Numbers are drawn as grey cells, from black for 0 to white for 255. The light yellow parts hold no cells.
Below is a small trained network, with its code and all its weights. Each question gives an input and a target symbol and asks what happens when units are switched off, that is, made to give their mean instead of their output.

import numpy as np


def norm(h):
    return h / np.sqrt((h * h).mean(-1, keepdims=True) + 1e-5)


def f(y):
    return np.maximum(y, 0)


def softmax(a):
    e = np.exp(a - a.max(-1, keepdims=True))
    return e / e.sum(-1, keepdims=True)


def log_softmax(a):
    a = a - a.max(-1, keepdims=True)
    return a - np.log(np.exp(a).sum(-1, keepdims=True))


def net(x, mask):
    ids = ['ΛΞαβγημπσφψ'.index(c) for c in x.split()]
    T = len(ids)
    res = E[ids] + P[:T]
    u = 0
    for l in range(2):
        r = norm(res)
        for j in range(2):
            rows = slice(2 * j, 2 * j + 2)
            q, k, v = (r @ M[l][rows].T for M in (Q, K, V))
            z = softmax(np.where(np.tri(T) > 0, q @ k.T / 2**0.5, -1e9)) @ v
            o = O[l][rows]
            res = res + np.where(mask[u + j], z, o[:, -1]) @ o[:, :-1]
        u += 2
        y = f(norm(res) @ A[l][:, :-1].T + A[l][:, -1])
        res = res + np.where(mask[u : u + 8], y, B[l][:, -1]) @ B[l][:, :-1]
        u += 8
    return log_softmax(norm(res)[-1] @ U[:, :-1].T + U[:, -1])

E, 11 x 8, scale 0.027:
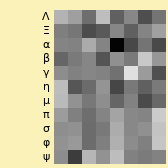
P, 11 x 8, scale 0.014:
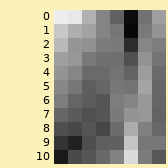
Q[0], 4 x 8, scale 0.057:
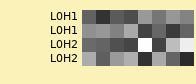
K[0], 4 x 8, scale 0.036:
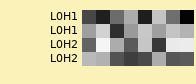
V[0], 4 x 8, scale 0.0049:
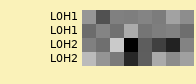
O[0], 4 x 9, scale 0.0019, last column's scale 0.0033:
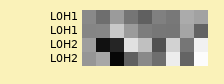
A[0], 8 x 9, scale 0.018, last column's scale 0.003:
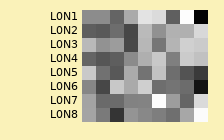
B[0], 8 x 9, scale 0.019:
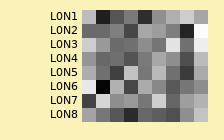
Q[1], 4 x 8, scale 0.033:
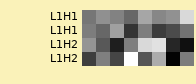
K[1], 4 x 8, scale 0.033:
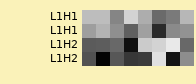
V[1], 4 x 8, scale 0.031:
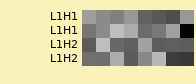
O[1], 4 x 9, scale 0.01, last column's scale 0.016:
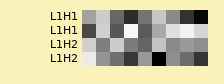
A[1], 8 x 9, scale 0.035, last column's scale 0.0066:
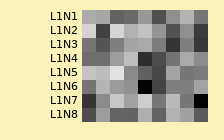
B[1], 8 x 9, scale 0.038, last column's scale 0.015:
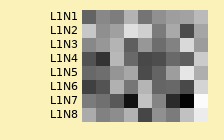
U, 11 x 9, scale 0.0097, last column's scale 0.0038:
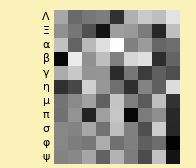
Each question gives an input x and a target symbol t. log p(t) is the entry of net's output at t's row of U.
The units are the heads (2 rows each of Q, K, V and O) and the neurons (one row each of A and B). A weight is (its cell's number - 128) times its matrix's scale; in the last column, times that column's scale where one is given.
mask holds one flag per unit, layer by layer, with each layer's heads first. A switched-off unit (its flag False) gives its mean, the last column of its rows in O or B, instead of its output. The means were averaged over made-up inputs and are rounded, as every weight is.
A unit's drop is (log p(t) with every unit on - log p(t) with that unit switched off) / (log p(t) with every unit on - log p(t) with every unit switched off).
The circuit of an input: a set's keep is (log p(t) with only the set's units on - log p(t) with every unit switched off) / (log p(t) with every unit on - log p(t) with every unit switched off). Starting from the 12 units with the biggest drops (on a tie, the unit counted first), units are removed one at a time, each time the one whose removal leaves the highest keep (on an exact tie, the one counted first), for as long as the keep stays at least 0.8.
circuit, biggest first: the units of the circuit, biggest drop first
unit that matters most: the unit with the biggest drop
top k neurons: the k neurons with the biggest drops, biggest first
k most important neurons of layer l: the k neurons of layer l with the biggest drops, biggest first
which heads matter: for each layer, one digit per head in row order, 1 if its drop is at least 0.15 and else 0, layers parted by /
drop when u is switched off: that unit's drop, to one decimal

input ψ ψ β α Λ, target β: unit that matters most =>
L1H1
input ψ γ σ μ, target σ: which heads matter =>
00 / 11
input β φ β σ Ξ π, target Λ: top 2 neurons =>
[L0N1 L1N7]
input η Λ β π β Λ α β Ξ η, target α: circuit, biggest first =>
[L0N2 L0N5 L1N2 L1H1]
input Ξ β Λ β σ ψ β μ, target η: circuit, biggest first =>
[L0N2 L1H1 L1N4]
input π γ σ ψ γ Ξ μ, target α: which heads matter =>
00 / 01
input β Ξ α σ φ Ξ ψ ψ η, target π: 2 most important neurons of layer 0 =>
[L0N6 L0N2]
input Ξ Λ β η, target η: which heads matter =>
00 / 00
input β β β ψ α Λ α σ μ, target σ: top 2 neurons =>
[L0N4 L0N2]
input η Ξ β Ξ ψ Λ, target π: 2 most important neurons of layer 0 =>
[L0N6 L0N3]
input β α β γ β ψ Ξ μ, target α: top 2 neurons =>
[L0N6 L0N2]
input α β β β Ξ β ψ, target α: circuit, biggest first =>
[L0N6 L1N2]
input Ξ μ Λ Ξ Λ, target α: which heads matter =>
00 / 00
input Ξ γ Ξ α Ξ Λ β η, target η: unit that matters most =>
L0N8
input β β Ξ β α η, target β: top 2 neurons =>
[L0N5 L0N3]
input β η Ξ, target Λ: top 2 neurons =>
[L1N7 L0N5]
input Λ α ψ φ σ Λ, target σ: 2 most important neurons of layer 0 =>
[L0N2 L0N1]
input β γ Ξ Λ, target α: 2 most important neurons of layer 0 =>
[L0N7 L0N8]
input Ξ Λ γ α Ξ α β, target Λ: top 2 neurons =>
[L0N8 L1N8]
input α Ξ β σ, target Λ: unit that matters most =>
L1N7
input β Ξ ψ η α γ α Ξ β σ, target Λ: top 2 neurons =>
[L0N1 L1N7]
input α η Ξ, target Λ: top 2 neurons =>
[L1N7 L0N1]
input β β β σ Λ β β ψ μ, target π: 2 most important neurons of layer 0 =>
[L0N6 L0N3]
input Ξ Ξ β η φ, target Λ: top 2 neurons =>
[L0N1 L1N7]
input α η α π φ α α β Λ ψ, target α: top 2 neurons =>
[L1N2 L0N8]
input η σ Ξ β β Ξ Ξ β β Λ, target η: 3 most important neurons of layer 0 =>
[L0N2 L0N8 L0N5]
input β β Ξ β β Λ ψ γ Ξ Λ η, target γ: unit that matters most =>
L0N7
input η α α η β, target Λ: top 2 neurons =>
[L1N8 L1N5]
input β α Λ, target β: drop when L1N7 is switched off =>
0.2
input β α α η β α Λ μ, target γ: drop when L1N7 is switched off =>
0.5
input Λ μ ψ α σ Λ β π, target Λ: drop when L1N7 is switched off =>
0.4
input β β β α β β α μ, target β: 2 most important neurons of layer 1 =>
[L1N7 L1N8]
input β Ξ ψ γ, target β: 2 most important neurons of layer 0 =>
[L0N5 L0N7]
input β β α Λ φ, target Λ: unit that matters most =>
L1N7
